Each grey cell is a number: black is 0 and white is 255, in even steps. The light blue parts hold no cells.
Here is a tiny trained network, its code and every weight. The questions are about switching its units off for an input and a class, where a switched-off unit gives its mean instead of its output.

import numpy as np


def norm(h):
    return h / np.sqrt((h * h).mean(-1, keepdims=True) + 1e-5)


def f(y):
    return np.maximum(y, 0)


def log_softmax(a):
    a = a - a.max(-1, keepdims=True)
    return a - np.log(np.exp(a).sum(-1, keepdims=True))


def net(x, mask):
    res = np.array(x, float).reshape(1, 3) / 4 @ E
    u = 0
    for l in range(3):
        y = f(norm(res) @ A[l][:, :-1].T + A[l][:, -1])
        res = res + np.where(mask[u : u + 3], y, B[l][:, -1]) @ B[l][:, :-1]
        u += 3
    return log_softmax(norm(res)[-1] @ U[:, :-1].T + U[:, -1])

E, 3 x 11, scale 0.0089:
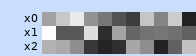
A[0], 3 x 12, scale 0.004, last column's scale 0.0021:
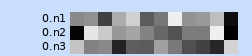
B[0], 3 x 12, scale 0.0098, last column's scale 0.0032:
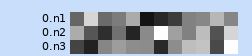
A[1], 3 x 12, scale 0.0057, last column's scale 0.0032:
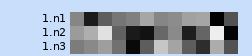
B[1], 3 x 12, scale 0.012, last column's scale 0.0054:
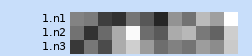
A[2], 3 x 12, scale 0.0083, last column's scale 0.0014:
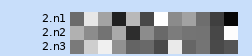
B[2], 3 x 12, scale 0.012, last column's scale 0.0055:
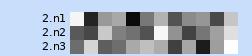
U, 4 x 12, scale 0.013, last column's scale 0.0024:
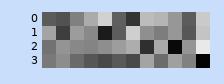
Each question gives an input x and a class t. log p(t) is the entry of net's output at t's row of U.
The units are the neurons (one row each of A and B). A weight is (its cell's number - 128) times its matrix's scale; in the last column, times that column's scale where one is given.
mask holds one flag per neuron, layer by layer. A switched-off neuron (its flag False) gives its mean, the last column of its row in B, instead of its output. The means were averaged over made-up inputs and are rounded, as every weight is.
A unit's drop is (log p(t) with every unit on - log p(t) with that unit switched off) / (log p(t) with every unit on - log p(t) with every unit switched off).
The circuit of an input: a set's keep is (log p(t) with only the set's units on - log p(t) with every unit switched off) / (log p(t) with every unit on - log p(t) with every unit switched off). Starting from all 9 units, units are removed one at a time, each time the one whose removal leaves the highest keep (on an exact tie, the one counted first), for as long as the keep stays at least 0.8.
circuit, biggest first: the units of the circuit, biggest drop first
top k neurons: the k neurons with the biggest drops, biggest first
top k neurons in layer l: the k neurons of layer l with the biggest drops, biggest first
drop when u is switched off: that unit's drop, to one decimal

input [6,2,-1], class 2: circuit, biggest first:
2.n3
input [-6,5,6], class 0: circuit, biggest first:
1.n3, 2.n3, 1.n2
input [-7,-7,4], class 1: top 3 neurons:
2.n3, 2.n1, 0.n2
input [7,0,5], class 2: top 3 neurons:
2.n3, 0.n3, 1.n1
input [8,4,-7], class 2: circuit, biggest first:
2.n3, 0.n3, 1.n2
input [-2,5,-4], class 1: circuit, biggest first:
1.n2, 2.n2
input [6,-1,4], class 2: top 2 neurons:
2.n3, 0.n3
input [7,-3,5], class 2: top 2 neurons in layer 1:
1.n1, 1.n3
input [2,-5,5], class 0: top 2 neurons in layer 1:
1.n2, 1.n3
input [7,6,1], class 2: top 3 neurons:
2.n3, 0.n2, 2.n1
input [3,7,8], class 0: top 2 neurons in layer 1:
1.n2, 1.n3
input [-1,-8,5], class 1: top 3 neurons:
2.n1, 0.n2, 1.n1
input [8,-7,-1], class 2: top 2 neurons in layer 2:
2.n3, 2.n2
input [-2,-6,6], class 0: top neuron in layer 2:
2.n2
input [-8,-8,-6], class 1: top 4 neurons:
2.n3, 0.n2, 2.n1, 0.n3
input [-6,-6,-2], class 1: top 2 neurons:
2.n1, 2.n3
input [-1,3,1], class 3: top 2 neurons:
1.n1, 0.n3
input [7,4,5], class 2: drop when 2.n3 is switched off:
1.0
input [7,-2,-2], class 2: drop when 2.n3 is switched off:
0.6
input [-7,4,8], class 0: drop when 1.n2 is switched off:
0.2
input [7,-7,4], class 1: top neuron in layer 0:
0.n2
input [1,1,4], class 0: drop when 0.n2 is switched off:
0.2
